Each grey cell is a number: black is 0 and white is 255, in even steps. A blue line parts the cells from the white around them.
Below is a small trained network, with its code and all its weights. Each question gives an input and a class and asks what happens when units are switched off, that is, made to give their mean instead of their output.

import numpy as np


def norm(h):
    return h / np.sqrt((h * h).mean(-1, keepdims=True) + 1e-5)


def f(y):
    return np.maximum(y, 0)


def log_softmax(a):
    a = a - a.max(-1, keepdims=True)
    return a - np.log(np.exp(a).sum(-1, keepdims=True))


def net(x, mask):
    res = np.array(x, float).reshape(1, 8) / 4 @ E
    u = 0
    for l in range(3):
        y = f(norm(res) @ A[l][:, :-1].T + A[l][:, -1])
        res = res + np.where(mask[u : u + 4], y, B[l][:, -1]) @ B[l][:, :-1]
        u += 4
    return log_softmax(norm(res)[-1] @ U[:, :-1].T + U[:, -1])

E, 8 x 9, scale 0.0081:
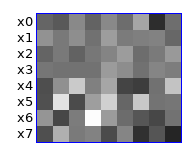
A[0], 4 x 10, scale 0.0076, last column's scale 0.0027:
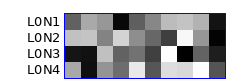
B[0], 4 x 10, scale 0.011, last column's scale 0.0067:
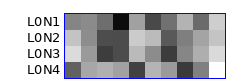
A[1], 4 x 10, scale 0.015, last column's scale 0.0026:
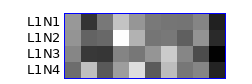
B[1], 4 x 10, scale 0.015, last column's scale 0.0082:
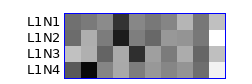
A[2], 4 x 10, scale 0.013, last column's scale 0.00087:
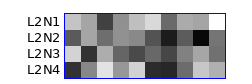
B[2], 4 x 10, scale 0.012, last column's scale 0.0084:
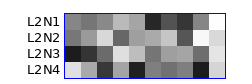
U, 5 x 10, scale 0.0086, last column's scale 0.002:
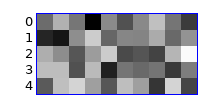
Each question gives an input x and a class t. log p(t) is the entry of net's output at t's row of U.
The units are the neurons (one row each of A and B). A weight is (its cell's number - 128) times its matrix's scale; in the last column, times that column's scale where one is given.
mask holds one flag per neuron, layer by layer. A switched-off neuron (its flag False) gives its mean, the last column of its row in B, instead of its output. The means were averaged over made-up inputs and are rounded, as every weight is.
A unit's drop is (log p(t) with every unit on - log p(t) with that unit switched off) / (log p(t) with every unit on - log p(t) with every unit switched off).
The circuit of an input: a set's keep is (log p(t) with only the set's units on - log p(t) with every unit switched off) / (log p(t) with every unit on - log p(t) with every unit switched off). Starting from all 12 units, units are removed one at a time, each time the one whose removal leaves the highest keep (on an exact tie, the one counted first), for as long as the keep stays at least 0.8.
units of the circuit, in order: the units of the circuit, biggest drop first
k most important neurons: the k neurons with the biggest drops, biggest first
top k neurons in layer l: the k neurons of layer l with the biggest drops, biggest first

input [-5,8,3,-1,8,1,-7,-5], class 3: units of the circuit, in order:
L2N4, L1N2, L1N3
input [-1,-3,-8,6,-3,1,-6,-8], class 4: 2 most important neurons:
L0N4, L1N2
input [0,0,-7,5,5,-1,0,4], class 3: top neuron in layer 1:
L1N3
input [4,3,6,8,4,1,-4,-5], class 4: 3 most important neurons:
L0N4, L1N2, L1N1
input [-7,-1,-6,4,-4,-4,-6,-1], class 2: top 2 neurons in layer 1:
L1N2, L1N1
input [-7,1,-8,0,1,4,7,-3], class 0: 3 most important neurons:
L1N2, L0N3, L0N1
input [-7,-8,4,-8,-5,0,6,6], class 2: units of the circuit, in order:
L0N2, L2N1
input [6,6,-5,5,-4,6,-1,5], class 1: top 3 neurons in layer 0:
L0N2, L0N1, L0N4
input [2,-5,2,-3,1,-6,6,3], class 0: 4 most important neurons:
L1N2, L1N1, L0N1, L1N4
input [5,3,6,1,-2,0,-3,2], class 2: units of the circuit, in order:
L0N3, L2N1
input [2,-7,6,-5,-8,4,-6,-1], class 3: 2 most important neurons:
L1N3, L1N2
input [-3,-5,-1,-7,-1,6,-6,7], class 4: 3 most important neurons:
L2N2, L1N2, L1N1
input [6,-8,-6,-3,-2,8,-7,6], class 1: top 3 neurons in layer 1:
L1N4, L1N2, L1N1
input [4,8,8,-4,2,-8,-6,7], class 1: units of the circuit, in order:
L2N3
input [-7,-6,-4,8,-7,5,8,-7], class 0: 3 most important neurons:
L1N2, L1N1, L0N3
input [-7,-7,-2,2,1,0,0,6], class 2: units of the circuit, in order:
L0N2, L2N1
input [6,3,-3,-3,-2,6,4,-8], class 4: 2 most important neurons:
L0N4, L2N3
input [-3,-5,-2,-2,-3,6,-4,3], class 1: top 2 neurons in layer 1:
L1N4, L1N2
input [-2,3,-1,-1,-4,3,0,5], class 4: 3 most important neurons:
L2N2, L2N4, L2N3
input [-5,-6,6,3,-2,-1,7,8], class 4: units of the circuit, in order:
L2N2
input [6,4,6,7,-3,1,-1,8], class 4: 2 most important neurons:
L2N2, L0N2
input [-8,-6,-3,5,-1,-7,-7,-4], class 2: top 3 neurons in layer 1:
L1N2, L1N4, L1N1
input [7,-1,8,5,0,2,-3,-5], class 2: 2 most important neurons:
L0N3, L1N2
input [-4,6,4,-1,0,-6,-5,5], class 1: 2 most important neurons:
L1N2, L2N3
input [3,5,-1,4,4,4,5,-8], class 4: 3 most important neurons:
L0N4, L1N2, L0N1
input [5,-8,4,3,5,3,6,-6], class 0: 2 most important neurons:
L1N2, L0N1
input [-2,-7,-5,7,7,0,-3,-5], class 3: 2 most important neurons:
L2N4, L1N2
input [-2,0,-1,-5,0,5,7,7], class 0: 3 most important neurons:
L1N2, L0N4, L0N1
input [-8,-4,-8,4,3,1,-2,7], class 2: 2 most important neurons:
L0N2, L2N1
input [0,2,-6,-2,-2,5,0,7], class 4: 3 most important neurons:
L2N2, L2N3, L0N2
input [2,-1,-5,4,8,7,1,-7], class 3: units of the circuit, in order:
L2N4
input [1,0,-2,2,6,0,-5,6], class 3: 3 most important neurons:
L2N4, L1N3, L1N2
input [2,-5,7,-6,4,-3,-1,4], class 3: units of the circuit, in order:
L2N4, L1N3, L1N2
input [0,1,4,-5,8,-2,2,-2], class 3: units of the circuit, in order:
L2N4
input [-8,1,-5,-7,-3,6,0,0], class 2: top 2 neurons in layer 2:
L2N1, L2N3
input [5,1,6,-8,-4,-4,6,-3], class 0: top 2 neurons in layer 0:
L0N1, L0N2
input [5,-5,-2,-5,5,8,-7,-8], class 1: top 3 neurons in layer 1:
L1N4, L1N2, L1N1
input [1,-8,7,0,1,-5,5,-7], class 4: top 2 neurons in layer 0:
L0N4, L0N1
